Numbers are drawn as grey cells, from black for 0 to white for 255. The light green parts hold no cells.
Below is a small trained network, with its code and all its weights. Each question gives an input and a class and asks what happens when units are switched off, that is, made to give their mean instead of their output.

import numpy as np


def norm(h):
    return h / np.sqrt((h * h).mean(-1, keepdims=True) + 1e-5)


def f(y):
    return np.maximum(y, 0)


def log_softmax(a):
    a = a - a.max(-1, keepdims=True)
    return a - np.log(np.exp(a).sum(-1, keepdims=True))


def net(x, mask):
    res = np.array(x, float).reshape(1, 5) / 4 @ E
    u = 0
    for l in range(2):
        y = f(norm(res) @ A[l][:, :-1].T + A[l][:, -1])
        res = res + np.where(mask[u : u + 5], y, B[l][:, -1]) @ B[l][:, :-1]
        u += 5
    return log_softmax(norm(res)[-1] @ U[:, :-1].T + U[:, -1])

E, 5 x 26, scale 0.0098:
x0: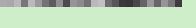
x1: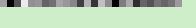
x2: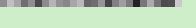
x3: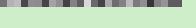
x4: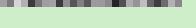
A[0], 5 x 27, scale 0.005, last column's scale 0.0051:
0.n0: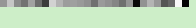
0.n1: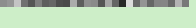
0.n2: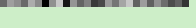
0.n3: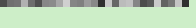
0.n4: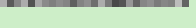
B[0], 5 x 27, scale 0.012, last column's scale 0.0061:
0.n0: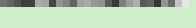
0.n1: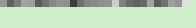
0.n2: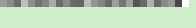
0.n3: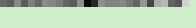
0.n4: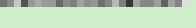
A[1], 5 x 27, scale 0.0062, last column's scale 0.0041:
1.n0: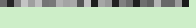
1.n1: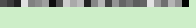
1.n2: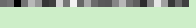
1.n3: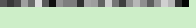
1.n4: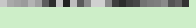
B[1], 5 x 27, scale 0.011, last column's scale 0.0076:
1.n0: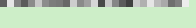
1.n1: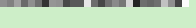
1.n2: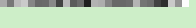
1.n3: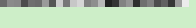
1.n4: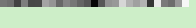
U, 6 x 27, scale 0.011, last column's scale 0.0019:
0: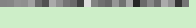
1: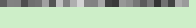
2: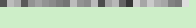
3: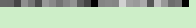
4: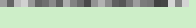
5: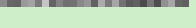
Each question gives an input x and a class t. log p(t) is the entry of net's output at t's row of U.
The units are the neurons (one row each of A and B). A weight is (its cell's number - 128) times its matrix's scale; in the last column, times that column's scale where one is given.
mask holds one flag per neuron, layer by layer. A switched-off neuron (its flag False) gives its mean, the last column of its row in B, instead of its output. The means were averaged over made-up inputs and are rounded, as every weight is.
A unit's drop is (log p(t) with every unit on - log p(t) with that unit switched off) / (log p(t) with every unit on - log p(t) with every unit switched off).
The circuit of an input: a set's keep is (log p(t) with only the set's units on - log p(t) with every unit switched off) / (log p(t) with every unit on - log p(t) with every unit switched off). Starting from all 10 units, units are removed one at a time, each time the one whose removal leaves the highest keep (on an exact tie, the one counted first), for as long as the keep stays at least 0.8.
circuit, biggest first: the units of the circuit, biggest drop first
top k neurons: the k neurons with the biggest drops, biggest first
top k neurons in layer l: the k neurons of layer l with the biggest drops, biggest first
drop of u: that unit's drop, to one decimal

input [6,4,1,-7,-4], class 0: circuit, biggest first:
[1.n1]
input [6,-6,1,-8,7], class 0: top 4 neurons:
[1.n1, 1.n2, 1.n0, 0.n4]
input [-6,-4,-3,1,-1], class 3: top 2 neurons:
[1.n0, 0.n3]
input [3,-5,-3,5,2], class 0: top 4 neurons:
[1.n0, 1.n2, 0.n4, 0.n1]
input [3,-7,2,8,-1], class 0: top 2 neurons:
[1.n0, 0.n2]
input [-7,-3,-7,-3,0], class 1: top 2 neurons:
[1.n3, 1.n4]
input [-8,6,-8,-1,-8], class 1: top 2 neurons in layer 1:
[1.n3, 1.n4]
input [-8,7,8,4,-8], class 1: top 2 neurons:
[0.n0, 1.n4]
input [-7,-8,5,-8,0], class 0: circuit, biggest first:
[1.n1, 0.n4]
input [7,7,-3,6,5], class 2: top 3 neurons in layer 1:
[1.n0, 1.n1, 1.n2]
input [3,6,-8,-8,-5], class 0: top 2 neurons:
[1.n1, 0.n0]
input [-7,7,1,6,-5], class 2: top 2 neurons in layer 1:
[1.n0, 1.n4]
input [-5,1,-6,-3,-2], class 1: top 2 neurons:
[1.n3, 1.n4]
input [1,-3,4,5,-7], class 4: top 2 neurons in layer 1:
[1.n2, 1.n1]
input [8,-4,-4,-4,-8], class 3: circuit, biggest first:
[1.n4]
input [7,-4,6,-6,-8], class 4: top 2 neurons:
[1.n2, 1.n3]
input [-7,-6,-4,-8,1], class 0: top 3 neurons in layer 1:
[1.n1, 1.n4, 1.n0]
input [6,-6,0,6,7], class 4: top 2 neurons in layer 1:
[1.n0, 1.n1]
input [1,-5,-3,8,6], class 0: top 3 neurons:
[1.n2, 1.n0, 0.n4]
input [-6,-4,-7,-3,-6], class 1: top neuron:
[1.n3]
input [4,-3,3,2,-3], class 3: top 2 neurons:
[1.n4, 1.n3]
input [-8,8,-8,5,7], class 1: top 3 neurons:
[1.n3, 1.n4, 1.n2]
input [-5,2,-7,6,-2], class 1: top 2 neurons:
[1.n3, 1.n1]
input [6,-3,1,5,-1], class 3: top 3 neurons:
[1.n4, 1.n1, 0.n4]
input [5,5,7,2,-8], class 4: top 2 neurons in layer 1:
[1.n2, 1.n3]
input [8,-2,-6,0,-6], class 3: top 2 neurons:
[1.n4, 0.n0]
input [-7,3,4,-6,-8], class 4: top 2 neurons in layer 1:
[1.n2, 1.n4]
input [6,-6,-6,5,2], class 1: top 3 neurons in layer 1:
[1.n3, 1.n0, 1.n1]
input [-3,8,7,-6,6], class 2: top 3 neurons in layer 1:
[1.n0, 1.n3, 1.n2]
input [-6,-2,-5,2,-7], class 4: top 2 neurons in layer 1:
[1.n2, 1.n4]
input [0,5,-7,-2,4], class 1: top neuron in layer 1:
[1.n3]
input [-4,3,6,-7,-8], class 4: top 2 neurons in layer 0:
[0.n2, 0.n1]
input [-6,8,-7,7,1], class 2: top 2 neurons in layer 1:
[1.n0, 1.n1]
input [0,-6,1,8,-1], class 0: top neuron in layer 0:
[0.n2]
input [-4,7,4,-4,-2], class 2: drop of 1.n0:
0.8
